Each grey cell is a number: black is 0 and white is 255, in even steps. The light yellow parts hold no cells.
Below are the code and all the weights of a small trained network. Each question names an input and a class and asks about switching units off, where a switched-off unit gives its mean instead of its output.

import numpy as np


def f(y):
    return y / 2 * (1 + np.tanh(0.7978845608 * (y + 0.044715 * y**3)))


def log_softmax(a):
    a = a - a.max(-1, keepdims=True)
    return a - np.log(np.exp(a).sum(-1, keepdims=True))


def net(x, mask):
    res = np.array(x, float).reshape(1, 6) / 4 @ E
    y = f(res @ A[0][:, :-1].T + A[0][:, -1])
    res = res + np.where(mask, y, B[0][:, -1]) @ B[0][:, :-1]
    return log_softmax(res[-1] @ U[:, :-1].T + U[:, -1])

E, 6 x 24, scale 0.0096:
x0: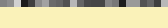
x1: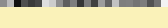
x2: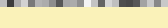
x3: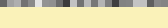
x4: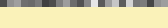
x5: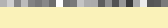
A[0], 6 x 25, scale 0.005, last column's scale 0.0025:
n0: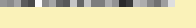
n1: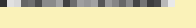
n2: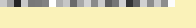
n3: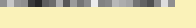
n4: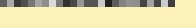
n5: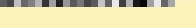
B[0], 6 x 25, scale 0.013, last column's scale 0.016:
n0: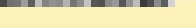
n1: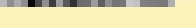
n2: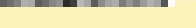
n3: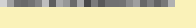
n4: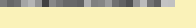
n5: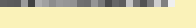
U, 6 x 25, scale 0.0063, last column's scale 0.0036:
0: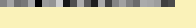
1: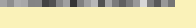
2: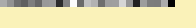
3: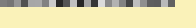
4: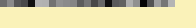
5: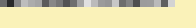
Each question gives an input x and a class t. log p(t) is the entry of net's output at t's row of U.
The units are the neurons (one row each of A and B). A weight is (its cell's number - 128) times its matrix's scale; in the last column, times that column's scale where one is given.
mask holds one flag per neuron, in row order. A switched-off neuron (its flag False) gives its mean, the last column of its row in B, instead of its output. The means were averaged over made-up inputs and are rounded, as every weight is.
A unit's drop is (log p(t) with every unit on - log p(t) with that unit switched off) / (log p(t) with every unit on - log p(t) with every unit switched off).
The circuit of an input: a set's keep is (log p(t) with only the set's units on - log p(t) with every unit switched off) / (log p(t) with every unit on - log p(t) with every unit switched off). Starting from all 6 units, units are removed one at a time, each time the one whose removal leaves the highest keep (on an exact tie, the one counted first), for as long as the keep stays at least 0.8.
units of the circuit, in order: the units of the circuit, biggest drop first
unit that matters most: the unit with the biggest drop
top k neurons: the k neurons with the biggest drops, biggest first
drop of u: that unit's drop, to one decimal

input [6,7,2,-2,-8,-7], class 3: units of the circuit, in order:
n4
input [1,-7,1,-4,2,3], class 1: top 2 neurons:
n2; n5
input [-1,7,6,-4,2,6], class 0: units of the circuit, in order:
n2; n3
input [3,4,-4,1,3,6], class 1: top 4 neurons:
n5; n0; n4; n1
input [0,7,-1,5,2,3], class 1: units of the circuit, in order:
n5; n4
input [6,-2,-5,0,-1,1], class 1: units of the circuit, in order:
n5; n0; n2; n4
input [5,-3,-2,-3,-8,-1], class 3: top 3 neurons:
n2; n5; n1
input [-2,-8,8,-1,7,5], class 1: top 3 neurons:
n5; n2; n3
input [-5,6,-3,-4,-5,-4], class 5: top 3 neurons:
n4; n3; n1
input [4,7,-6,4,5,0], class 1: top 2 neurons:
n4; n5
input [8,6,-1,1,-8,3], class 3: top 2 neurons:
n4; n5
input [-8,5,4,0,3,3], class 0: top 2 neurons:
n3; n0
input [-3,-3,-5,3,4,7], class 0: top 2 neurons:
n4; n0
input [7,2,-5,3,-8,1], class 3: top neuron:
n4
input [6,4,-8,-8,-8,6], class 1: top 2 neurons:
n4; n2
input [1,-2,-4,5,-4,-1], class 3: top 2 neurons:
n5; n2
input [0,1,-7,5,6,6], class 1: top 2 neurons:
n5; n0
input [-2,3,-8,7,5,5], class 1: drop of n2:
0.2
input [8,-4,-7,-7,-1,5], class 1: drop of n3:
0.1
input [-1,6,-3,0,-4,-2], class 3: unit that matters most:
n4
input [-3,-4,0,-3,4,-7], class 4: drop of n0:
0.0
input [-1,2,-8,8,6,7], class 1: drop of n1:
0.1
